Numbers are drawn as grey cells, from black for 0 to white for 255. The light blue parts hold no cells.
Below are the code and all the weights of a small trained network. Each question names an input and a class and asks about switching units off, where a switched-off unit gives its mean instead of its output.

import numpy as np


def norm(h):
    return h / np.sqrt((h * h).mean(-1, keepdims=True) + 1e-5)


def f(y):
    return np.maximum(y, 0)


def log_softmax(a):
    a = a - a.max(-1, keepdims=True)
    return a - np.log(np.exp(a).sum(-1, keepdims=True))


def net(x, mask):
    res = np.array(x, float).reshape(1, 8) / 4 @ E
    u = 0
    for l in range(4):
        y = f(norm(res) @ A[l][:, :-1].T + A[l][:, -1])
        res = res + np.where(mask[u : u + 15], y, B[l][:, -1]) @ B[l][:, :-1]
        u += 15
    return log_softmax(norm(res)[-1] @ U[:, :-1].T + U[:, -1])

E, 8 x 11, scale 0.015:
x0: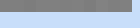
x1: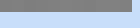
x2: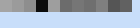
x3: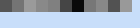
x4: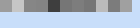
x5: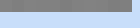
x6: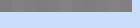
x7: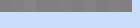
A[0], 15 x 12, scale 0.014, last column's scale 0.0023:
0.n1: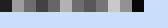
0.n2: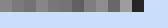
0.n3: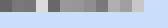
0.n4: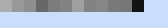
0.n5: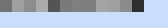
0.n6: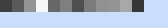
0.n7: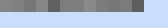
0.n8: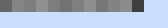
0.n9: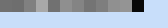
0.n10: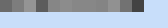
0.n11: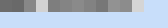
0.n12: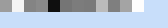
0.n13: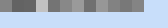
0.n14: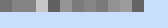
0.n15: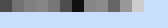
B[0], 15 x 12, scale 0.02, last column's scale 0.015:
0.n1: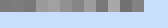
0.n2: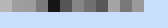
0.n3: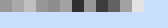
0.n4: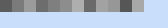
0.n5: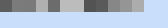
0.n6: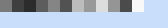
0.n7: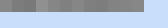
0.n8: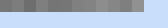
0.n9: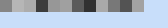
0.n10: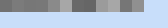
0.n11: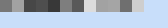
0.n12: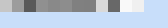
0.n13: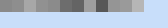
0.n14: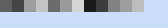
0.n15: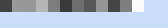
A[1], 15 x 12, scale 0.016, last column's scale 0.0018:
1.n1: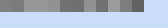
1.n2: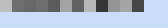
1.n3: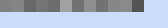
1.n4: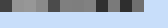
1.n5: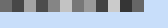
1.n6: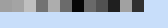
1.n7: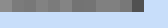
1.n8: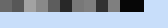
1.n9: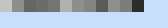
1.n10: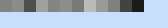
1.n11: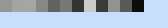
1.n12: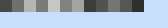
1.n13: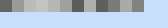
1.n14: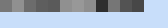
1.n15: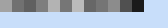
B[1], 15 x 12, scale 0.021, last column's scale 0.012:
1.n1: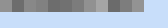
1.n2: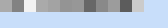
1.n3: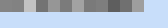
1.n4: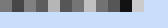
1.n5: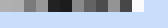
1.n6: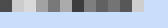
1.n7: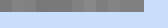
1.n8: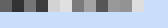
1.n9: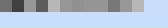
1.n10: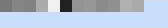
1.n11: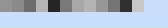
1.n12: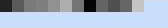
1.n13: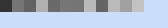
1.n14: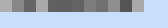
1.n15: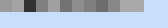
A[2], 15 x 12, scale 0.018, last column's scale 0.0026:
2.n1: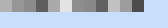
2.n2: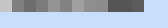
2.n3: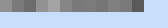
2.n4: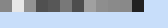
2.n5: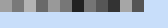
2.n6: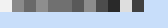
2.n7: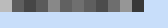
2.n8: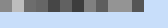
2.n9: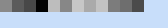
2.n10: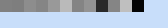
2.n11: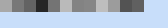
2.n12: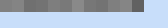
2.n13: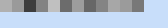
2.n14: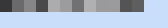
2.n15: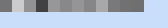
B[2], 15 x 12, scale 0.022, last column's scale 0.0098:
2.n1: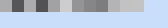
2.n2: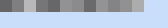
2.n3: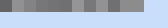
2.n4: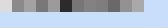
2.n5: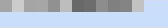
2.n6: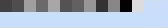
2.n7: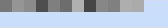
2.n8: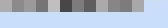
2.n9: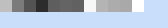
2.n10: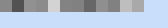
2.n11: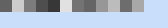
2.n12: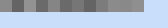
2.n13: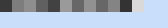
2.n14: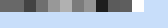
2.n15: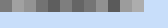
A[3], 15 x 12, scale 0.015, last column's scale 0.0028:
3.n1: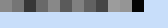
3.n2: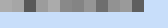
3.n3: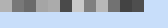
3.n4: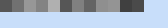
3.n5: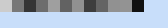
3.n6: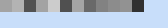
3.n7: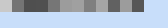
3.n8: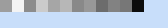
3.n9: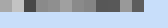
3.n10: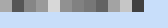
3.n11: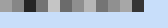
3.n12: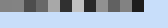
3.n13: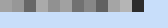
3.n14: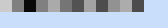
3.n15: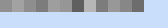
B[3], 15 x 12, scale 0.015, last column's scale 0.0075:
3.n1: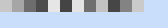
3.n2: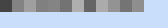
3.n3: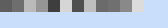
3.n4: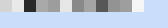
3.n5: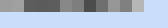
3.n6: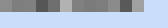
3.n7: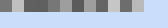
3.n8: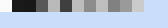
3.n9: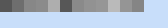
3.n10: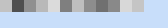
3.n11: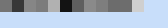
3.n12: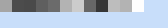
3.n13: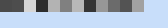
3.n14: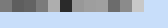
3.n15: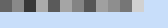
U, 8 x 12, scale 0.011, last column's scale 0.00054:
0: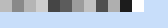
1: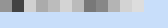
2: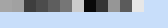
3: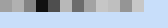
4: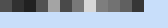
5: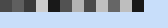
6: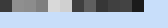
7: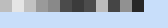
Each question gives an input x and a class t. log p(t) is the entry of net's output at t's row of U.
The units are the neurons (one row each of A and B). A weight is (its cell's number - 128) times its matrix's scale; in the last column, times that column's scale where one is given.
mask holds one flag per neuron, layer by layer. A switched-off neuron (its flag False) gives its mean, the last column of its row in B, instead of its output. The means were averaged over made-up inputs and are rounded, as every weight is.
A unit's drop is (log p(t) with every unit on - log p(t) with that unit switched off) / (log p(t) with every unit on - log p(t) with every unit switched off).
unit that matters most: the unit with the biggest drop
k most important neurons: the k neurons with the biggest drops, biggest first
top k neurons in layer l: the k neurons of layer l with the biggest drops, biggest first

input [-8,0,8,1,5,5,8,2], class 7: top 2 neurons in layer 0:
0.n6, 0.n11
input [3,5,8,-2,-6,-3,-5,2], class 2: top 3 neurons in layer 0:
0.n12, 0.n15, 0.n3
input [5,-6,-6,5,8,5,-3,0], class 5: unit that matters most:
0.n6
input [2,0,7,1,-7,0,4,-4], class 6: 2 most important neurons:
0.n6, 0.n12
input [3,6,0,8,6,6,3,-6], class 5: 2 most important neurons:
0.n3, 0.n6
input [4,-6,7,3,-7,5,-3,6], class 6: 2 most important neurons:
0.n6, 0.n12
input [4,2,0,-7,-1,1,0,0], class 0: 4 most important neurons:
0.n12, 0.n15, 0.n6, 0.n14
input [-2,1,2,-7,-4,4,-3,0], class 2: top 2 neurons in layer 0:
0.n12, 0.n15
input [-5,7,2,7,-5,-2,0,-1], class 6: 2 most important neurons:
0.n12, 0.n15
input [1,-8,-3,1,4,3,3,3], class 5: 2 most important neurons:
0.n6, 0.n14
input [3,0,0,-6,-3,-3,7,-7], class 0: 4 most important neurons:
0.n12, 0.n15, 0.n6, 0.n14
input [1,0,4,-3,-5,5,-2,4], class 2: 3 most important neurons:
0.n12, 0.n15, 0.n3
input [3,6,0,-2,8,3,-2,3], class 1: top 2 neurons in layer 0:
0.n6, 0.n15
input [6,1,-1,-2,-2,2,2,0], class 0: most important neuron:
0.n12
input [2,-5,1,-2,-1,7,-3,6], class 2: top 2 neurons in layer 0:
0.n12, 0.n15
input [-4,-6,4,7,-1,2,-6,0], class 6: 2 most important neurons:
0.n12, 1.n8
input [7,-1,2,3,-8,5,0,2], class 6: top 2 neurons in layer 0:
0.n6, 0.n12
